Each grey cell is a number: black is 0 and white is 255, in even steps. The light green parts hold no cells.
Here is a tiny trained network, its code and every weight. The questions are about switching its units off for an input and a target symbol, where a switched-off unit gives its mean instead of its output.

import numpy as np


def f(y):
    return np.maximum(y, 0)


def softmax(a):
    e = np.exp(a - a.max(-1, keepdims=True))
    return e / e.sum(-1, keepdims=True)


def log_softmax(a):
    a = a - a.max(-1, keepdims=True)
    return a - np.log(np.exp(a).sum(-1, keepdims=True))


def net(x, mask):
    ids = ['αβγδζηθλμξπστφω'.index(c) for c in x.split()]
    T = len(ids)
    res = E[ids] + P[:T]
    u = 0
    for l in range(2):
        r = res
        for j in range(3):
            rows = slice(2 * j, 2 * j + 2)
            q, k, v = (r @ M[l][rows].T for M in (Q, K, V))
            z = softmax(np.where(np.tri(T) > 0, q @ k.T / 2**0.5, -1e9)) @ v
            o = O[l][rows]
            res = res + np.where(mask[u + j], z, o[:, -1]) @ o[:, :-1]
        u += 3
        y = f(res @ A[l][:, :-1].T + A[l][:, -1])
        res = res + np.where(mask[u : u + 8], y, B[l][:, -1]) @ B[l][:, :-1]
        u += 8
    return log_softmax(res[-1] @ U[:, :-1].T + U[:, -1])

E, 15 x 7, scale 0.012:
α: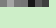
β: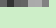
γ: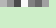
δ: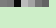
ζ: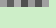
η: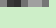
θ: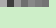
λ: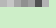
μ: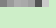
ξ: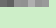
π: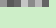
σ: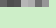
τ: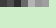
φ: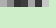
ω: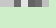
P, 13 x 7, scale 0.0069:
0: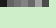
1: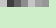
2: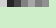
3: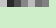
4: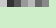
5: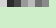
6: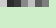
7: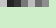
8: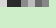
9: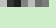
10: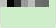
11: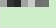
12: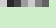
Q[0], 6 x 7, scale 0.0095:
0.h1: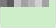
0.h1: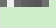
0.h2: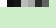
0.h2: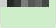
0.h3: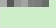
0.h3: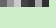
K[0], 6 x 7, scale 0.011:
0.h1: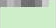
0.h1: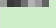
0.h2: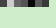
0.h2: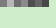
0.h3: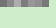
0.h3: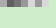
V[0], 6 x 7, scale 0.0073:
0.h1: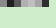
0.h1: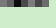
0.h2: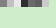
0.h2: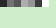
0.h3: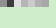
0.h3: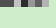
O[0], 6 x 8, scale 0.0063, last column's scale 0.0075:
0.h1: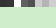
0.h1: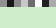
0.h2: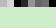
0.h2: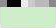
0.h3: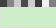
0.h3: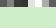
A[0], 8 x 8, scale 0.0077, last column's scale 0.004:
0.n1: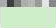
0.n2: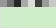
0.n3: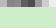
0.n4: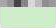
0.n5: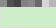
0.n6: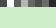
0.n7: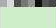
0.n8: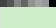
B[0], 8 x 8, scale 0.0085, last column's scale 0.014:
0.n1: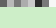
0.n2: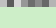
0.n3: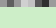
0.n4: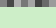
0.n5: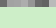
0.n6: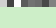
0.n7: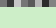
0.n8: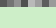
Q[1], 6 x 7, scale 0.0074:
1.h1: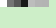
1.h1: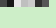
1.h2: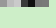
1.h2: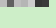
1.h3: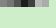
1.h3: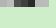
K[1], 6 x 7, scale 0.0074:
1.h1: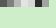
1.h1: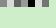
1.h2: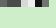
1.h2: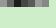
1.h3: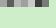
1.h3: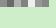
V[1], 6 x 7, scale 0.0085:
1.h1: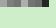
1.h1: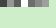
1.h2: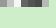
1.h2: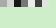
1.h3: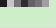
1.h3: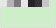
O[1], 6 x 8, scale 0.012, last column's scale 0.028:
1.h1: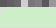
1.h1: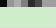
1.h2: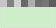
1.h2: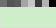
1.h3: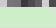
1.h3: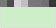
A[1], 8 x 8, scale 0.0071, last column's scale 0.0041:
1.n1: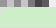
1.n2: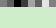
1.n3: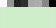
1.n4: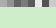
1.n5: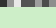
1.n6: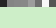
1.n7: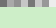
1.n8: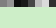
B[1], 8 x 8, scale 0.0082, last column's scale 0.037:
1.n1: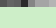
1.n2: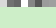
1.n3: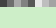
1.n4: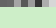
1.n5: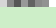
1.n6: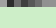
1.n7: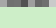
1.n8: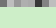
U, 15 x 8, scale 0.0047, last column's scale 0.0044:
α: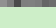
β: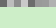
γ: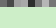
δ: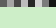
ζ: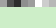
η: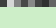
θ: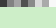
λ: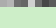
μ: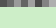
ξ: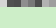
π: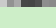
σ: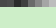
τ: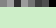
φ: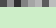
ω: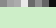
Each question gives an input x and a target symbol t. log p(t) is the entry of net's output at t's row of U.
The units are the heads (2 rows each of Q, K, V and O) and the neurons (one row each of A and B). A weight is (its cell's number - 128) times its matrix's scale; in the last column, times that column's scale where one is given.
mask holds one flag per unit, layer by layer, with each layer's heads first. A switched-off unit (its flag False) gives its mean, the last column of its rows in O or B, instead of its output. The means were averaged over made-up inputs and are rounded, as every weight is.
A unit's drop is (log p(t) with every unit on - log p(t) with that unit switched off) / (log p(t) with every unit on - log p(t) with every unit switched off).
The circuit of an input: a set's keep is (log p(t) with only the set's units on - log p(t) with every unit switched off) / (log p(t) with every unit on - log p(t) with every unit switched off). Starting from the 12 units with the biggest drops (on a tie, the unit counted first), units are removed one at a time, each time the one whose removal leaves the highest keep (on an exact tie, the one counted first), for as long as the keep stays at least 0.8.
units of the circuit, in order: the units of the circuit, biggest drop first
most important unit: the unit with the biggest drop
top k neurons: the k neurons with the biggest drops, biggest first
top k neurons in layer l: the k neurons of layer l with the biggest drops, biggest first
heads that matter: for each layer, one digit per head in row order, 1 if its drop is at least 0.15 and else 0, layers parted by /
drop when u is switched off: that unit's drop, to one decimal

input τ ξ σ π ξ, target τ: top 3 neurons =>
0.n8; 1.n2; 1.n8
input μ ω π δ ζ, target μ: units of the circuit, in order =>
1.h2; 1.n5; 0.h1
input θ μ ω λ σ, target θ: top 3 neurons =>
1.n3; 0.n1; 1.n5
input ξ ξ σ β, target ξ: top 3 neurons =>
1.n2; 0.n2; 1.n6
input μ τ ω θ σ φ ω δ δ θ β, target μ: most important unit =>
1.h2
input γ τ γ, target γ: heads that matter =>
010 / 101
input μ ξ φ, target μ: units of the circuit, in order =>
1.h2; 1.n5
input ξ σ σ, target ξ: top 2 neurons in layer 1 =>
1.n2; 1.n6
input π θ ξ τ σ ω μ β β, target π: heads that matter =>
110 / 010
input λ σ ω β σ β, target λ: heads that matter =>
110 / 111
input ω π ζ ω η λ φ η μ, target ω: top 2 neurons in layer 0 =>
0.n6; 0.n1
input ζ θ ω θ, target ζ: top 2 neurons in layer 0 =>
0.n1; 0.n4
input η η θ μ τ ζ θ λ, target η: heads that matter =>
100 / 011
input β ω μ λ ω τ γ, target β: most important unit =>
1.h3
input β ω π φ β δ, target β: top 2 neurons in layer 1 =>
1.n8; 1.n3
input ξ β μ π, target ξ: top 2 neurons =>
1.n2; 0.n2
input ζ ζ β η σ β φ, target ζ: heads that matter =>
011 / 111
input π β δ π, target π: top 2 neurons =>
0.n1; 1.n5
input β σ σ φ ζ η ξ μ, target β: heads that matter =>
101 / 101
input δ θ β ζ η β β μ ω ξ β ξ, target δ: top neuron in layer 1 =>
1.n5
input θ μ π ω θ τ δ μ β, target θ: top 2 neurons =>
1.n3; 0.n1
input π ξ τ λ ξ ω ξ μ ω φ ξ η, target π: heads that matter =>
110 / 010
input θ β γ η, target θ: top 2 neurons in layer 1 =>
1.n3; 1.n5
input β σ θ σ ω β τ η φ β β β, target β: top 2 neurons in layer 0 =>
0.n8; 0.n3
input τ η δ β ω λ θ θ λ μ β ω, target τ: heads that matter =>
111 / 011
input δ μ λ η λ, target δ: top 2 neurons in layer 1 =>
1.n5; 1.n8
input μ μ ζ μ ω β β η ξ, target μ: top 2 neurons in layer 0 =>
0.n2; 0.n1
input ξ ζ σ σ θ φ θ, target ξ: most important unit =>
1.h2
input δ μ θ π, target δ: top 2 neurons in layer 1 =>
1.n5; 1.n8
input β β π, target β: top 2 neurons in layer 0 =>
0.n8; 0.n2
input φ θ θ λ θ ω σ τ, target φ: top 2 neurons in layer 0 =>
0.n2; 0.n4
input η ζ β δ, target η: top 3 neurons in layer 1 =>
1.n8; 1.n4; 1.n2
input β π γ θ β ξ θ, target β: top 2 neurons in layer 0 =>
0.n8; 0.n2
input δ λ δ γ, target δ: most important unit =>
1.h1
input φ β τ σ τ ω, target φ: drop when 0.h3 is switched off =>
0.1
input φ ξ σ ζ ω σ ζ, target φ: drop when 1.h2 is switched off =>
0.2
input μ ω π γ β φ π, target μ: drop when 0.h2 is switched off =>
0.2
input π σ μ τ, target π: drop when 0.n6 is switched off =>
0.0
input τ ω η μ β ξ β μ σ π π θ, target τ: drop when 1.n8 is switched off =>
0.2
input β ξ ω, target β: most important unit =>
1.h3
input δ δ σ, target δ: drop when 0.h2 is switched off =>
0.1
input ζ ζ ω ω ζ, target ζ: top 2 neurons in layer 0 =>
0.n1; 0.n4
